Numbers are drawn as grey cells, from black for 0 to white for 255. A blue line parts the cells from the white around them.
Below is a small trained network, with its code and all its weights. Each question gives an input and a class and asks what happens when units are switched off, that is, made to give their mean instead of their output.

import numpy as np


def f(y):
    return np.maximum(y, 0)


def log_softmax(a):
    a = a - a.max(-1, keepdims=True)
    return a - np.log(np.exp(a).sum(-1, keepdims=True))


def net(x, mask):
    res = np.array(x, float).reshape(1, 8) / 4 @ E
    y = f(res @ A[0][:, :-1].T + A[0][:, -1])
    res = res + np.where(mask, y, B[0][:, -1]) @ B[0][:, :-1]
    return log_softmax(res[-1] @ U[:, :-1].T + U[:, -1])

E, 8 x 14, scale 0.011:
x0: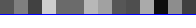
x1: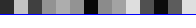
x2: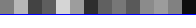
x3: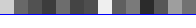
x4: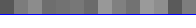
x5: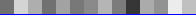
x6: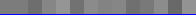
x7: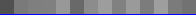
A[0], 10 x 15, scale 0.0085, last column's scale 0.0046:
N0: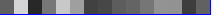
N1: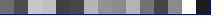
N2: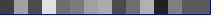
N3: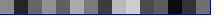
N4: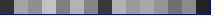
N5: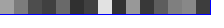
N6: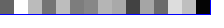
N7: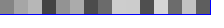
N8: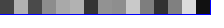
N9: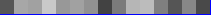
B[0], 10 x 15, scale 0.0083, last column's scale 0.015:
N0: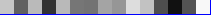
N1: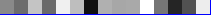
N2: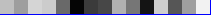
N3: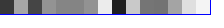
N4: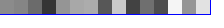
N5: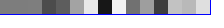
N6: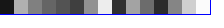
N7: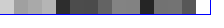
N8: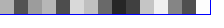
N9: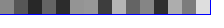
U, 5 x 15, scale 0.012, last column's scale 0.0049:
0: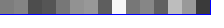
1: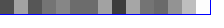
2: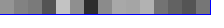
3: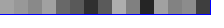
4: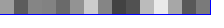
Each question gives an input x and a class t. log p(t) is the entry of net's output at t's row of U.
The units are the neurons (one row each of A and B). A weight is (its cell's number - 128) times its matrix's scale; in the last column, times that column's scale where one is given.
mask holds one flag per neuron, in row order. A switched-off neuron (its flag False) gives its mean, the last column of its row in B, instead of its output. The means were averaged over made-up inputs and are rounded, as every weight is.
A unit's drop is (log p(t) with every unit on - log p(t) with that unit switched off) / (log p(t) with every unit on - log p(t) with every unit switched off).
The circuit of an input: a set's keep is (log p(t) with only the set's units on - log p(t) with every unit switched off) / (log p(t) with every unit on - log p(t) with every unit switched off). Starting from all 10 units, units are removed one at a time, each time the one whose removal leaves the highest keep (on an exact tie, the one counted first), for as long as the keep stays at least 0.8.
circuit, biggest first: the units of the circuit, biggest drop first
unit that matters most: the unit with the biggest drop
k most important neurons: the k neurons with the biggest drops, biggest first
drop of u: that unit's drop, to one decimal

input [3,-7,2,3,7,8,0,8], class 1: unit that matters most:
N6
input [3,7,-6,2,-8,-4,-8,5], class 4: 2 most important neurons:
(N8, N0)
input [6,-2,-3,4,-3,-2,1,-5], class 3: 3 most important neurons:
(N2, N4, N9)
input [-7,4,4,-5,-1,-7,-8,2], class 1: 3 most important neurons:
(N3, N2, N5)
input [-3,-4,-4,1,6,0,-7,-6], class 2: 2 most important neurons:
(N8, N2)
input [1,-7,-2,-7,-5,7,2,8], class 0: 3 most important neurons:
(N8, N3, N4)
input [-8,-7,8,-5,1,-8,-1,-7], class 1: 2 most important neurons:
(N3, N1)
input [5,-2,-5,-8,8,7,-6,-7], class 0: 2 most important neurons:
(N4, N9)
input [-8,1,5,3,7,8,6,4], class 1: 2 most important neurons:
(N6, N2)
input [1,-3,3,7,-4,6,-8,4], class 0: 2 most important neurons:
(N5, N3)
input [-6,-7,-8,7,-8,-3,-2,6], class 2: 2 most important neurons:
(N1, N8)
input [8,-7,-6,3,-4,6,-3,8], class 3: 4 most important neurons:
(N2, N8, N3, N0)
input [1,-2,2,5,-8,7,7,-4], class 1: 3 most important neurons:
(N6, N4, N9)
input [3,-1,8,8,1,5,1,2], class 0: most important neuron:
(N5)
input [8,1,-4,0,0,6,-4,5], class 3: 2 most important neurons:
(N2, N3)
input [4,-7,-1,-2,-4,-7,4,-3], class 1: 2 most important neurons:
(N3, N8)
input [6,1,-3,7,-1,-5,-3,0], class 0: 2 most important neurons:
(N5, N7)
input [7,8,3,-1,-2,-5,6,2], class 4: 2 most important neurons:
(N8, N7)
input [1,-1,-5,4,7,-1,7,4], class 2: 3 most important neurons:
(N1, N4, N9)
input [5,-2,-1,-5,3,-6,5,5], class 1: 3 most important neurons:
(N3, N5, N7)
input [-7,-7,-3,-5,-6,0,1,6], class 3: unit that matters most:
N8
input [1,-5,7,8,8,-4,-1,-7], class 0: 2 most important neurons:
(N5, N1)
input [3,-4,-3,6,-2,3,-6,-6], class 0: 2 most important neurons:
(N8, N5)
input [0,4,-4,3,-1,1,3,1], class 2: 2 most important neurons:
(N1, N4)
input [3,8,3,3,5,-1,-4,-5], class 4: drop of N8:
1.0
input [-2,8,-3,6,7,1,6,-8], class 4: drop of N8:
1.3
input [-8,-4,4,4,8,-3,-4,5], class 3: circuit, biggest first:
(N7)
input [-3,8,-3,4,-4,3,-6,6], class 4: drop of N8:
1.1
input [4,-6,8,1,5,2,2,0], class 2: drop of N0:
0.3
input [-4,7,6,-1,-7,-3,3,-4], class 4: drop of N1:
0.3
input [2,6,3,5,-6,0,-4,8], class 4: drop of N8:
1.2
